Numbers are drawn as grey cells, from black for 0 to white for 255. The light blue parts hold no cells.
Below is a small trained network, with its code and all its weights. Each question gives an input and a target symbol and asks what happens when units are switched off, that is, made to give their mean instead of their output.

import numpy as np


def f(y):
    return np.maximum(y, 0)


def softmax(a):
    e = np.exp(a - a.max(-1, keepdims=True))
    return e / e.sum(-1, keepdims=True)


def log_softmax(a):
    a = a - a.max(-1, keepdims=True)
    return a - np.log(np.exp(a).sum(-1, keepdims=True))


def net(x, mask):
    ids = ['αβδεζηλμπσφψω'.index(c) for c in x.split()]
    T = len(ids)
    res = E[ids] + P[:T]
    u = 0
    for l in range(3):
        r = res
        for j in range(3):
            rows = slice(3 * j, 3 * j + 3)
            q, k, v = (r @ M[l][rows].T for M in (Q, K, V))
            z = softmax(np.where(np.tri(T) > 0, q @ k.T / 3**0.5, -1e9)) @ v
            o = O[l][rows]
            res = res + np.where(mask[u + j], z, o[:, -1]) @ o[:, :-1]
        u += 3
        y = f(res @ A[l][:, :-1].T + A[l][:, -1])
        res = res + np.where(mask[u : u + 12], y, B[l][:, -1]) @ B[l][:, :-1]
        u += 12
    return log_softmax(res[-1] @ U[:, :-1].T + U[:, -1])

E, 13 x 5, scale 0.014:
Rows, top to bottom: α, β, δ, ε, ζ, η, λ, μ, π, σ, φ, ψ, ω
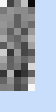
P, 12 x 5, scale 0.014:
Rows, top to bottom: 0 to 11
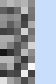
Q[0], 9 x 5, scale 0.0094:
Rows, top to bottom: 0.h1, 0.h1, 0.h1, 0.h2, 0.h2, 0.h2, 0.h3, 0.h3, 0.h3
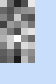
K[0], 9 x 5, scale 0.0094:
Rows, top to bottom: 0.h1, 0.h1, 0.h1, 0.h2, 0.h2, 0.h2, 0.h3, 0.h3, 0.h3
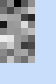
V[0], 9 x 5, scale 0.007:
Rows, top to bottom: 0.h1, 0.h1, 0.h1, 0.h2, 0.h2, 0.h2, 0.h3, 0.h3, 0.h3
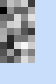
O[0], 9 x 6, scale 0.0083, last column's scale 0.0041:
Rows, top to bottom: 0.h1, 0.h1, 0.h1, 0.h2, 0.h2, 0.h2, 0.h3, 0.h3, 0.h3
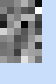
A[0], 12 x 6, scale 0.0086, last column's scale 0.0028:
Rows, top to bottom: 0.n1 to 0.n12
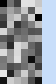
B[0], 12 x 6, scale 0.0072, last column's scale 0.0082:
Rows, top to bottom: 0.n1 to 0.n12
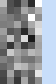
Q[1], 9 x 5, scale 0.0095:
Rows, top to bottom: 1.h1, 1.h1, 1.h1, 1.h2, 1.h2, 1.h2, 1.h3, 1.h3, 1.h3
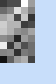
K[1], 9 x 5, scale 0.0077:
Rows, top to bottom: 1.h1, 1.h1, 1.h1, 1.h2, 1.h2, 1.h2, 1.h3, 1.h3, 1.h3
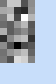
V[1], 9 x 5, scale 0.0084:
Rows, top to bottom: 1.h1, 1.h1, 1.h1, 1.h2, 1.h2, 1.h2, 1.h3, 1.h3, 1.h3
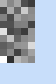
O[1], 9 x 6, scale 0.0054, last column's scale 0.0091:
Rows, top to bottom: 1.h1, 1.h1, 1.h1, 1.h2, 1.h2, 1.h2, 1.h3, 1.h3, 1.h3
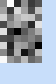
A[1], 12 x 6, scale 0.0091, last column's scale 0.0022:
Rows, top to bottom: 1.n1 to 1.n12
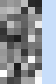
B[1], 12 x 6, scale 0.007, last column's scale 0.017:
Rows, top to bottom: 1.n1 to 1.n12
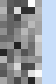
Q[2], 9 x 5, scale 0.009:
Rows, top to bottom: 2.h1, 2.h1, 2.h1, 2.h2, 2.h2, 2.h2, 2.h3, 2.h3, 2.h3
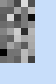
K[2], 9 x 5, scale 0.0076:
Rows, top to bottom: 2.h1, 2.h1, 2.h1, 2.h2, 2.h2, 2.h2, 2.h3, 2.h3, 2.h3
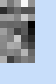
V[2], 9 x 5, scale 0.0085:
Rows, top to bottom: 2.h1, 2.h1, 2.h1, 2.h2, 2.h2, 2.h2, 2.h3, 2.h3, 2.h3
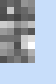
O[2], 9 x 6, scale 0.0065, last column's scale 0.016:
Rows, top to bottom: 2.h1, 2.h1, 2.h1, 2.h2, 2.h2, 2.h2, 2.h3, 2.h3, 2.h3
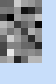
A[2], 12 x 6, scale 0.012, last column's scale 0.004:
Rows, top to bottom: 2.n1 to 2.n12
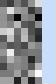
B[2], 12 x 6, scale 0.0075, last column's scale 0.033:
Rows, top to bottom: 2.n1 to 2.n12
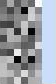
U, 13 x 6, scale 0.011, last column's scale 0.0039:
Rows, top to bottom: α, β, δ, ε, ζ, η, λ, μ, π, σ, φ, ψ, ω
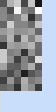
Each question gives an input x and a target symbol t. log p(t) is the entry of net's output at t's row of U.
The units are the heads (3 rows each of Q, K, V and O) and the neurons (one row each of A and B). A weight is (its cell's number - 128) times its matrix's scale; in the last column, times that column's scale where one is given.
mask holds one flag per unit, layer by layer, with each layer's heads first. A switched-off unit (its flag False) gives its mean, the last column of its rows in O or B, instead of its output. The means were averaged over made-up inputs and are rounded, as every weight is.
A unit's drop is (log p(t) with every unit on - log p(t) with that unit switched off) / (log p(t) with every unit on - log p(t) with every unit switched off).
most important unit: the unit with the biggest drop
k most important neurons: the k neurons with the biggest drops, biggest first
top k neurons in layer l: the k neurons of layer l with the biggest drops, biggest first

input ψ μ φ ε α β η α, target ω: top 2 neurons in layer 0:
[0.n1; 0.n5]
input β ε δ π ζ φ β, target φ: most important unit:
2.h1
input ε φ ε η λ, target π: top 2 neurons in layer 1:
[1.n12; 1.n8]
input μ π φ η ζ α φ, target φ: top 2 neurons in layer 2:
[2.n7; 2.n3]
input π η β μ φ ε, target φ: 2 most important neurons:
[0.n1; 1.n8]
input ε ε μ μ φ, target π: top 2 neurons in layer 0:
[0.n5; 0.n1]
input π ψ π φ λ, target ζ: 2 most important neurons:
[2.n12; 2.n5]
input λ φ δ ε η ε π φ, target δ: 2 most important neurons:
[0.n12; 2.n9]
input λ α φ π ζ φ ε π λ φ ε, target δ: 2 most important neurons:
[0.n12; 1.n10]
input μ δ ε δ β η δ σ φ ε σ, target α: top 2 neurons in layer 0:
[0.n1; 0.n8]
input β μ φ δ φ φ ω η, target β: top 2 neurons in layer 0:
[0.n12; 0.n3]
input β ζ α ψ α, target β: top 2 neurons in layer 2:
[2.n12; 2.n1]
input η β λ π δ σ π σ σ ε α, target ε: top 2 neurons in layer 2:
[2.n9; 2.n6]
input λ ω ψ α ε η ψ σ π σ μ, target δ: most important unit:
0.h2
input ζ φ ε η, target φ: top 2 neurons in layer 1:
[1.n8; 1.n1]
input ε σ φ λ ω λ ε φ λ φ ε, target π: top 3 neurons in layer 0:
[0.n5; 0.n1; 0.n8]
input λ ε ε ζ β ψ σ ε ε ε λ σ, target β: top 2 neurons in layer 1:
[1.n2; 1.n1]
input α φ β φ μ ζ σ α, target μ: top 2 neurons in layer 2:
[2.n12; 2.n3]
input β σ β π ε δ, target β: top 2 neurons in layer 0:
[0.n5; 0.n11]
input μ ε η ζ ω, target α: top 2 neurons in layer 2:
[2.n12; 2.n8]
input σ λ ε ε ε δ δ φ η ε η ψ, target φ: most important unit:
0.h1
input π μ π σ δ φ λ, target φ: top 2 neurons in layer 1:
[1.n11; 1.n8]
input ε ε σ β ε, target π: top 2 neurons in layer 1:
[1.n12; 1.n8]
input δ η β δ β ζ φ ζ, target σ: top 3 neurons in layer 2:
[2.n3; 2.n12; 2.n1]
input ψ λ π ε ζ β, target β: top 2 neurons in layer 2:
[2.n4; 2.n1]
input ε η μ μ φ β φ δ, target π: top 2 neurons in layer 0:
[0.n5; 0.n1]
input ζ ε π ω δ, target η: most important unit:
2.n5
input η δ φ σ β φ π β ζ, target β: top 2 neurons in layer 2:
[2.n11; 2.n4]
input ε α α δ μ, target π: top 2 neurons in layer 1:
[1.n12; 1.n8]
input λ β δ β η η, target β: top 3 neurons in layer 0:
[0.n5; 0.n11; 0.n12]
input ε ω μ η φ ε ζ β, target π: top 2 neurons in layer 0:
[0.n5; 0.n1]
